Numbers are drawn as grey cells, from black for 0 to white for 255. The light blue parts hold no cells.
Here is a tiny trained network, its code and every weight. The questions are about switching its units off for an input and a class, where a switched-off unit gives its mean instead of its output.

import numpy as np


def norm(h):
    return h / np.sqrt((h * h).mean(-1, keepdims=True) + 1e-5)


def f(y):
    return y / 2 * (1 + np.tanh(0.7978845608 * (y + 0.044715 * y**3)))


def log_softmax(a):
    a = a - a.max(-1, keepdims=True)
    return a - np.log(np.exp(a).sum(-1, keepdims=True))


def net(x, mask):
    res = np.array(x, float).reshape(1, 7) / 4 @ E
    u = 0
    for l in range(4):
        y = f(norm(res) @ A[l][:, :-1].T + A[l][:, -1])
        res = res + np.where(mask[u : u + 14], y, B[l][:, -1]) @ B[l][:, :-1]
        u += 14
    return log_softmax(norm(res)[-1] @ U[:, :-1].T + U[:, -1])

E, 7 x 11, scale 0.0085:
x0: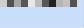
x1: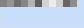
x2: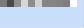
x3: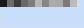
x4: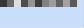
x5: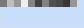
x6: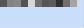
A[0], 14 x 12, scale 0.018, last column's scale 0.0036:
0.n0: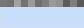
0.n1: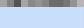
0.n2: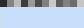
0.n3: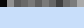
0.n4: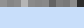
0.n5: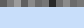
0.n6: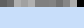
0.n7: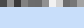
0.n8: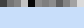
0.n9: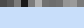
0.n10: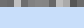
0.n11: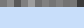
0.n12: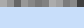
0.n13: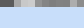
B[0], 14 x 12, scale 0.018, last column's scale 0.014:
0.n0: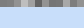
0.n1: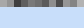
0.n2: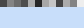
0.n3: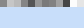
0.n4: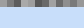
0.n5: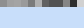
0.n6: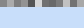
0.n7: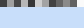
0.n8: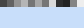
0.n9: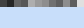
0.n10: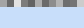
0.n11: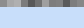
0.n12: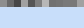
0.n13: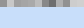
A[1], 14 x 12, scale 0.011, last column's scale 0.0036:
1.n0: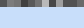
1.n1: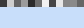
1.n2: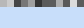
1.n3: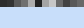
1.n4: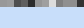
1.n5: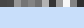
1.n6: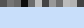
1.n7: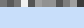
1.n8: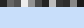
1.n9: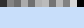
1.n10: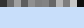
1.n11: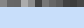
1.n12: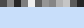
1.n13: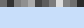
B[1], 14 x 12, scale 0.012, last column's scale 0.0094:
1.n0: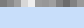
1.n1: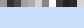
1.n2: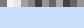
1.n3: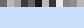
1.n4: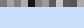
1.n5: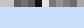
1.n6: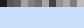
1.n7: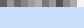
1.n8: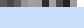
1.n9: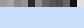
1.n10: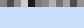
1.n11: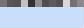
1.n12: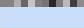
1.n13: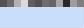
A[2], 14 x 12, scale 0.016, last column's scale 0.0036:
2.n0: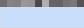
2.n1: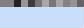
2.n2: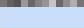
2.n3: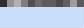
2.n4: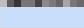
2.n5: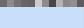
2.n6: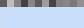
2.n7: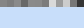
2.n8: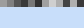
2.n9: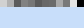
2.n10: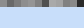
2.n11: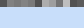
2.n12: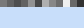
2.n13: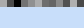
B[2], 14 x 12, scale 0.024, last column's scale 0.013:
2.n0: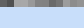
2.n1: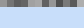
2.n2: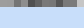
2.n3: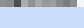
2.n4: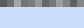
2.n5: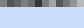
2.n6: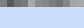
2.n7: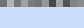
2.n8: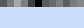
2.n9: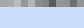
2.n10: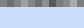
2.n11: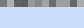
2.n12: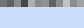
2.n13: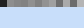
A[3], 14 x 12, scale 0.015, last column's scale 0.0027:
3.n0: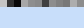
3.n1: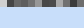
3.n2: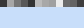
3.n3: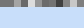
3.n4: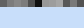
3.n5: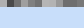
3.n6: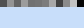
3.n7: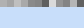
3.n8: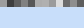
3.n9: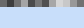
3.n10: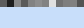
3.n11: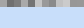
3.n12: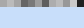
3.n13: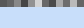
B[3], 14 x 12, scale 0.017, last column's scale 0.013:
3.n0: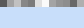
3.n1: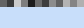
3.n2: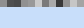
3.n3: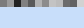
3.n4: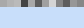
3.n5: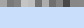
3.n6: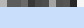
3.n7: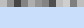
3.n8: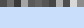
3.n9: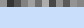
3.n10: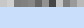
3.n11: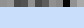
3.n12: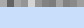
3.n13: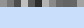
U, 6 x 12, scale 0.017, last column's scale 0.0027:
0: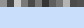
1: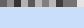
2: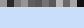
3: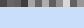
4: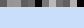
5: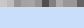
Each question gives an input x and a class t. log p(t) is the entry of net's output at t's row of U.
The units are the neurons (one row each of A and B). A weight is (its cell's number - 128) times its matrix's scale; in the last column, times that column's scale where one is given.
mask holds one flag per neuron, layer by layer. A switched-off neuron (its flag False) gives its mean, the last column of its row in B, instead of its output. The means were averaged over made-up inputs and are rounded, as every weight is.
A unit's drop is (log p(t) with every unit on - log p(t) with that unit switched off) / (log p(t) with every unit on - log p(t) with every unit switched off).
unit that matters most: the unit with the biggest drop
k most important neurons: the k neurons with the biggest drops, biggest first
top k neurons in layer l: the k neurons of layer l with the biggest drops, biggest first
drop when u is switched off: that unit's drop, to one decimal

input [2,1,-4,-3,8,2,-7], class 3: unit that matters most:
0.n2
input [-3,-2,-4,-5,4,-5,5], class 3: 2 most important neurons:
0.n2, 0.n8
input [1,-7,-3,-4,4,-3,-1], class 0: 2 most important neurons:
0.n5, 0.n10
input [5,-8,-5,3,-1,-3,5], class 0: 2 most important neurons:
0.n5, 0.n2
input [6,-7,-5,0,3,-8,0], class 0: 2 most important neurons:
0.n10, 0.n5
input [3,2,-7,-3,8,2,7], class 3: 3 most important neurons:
0.n2, 0.n8, 0.n5
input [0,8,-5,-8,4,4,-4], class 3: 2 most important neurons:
0.n3, 0.n8
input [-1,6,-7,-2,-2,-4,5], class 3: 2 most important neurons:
0.n2, 0.n8
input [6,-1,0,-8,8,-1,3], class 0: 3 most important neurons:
0.n5, 0.n10, 0.n3
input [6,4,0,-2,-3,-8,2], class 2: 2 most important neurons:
0.n2, 0.n10
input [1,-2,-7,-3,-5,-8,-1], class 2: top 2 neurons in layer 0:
0.n2, 0.n10
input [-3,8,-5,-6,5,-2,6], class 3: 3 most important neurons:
0.n2, 0.n8, 2.n12
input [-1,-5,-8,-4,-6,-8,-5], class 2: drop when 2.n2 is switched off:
0.1
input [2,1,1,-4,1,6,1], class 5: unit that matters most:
0.n8
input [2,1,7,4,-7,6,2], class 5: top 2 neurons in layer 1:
1.n2, 1.n1
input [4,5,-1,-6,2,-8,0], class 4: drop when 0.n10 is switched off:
0.6
